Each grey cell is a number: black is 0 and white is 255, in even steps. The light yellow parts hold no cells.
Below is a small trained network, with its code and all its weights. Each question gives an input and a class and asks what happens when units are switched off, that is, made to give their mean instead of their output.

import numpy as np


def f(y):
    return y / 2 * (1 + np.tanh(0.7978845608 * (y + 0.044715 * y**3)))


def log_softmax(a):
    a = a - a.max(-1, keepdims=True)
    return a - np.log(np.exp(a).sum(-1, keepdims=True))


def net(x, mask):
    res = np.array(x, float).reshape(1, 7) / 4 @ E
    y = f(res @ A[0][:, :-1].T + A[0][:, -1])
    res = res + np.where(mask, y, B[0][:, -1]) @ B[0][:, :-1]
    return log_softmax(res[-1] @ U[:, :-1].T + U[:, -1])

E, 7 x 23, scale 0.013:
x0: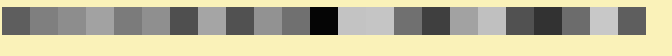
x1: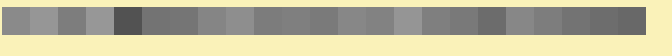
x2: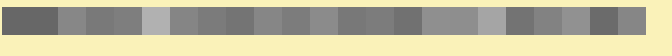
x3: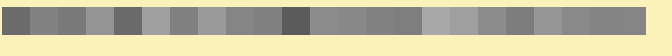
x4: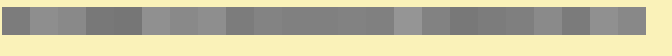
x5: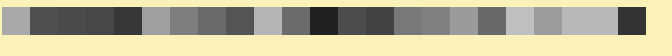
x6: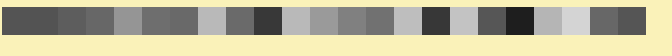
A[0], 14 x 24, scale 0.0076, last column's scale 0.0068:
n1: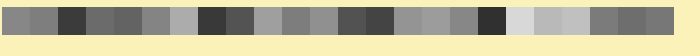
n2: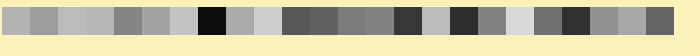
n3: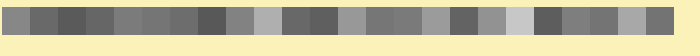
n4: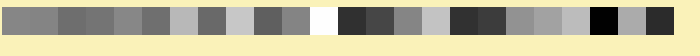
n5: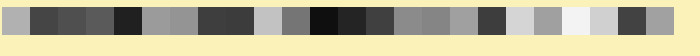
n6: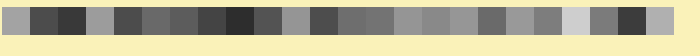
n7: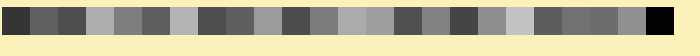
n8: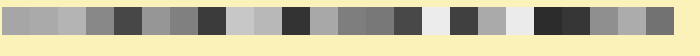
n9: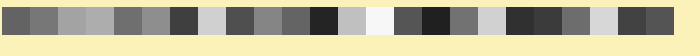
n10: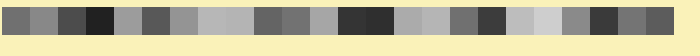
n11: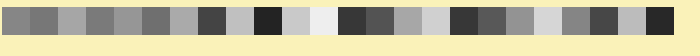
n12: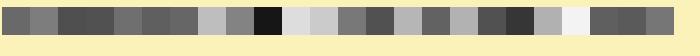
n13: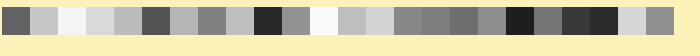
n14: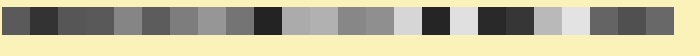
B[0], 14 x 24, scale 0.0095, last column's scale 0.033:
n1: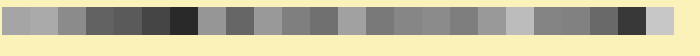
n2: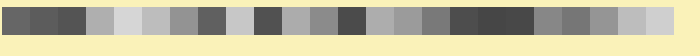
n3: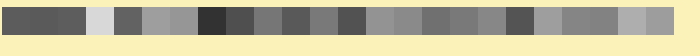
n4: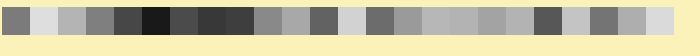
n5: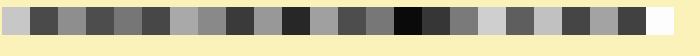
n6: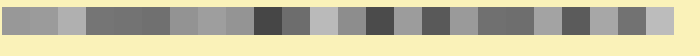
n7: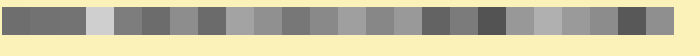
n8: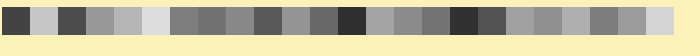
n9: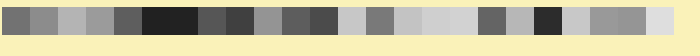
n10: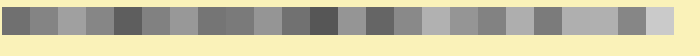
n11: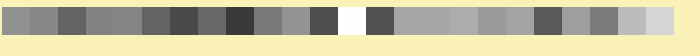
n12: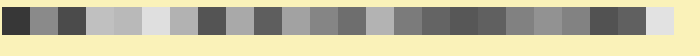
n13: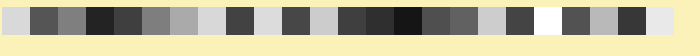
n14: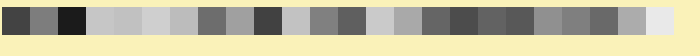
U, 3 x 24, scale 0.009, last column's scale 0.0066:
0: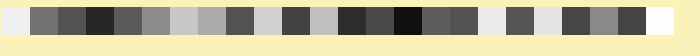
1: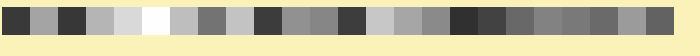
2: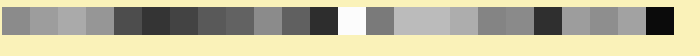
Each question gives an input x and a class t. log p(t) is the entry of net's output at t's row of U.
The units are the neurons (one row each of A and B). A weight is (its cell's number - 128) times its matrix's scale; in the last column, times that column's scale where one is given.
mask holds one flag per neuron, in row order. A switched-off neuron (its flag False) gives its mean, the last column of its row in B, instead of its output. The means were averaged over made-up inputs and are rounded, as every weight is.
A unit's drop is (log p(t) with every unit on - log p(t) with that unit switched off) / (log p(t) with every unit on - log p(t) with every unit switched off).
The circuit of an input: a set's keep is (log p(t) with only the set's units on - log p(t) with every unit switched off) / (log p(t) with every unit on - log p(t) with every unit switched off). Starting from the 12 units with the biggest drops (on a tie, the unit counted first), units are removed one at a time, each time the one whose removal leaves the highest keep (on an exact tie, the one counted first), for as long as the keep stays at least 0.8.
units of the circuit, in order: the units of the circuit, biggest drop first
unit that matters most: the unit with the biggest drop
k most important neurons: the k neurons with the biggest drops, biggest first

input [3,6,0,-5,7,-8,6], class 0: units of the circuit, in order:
(n13)
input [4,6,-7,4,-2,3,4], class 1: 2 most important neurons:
(n13 n4)
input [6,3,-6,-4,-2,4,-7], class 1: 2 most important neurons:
(n2 n8)
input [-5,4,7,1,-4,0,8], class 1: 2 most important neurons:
(n14 n12)
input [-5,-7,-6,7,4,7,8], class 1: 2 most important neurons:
(n14 n12)
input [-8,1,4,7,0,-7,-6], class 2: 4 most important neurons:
(n4 n11 n5 n10)
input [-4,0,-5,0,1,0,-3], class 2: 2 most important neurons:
(n14 n12)
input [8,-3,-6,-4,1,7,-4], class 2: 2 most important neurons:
(n9 n13)
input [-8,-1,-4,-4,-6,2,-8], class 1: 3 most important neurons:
(n2 n8 n9)
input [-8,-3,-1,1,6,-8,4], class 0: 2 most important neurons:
(n13 n9)
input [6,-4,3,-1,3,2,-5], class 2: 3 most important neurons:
(n9 n14 n12)
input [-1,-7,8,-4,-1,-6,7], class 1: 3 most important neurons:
(n14 n12 n5)
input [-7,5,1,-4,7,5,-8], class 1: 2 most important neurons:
(n2 n8)
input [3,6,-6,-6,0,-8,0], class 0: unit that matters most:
n13
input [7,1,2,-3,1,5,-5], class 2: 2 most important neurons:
(n9 n13)
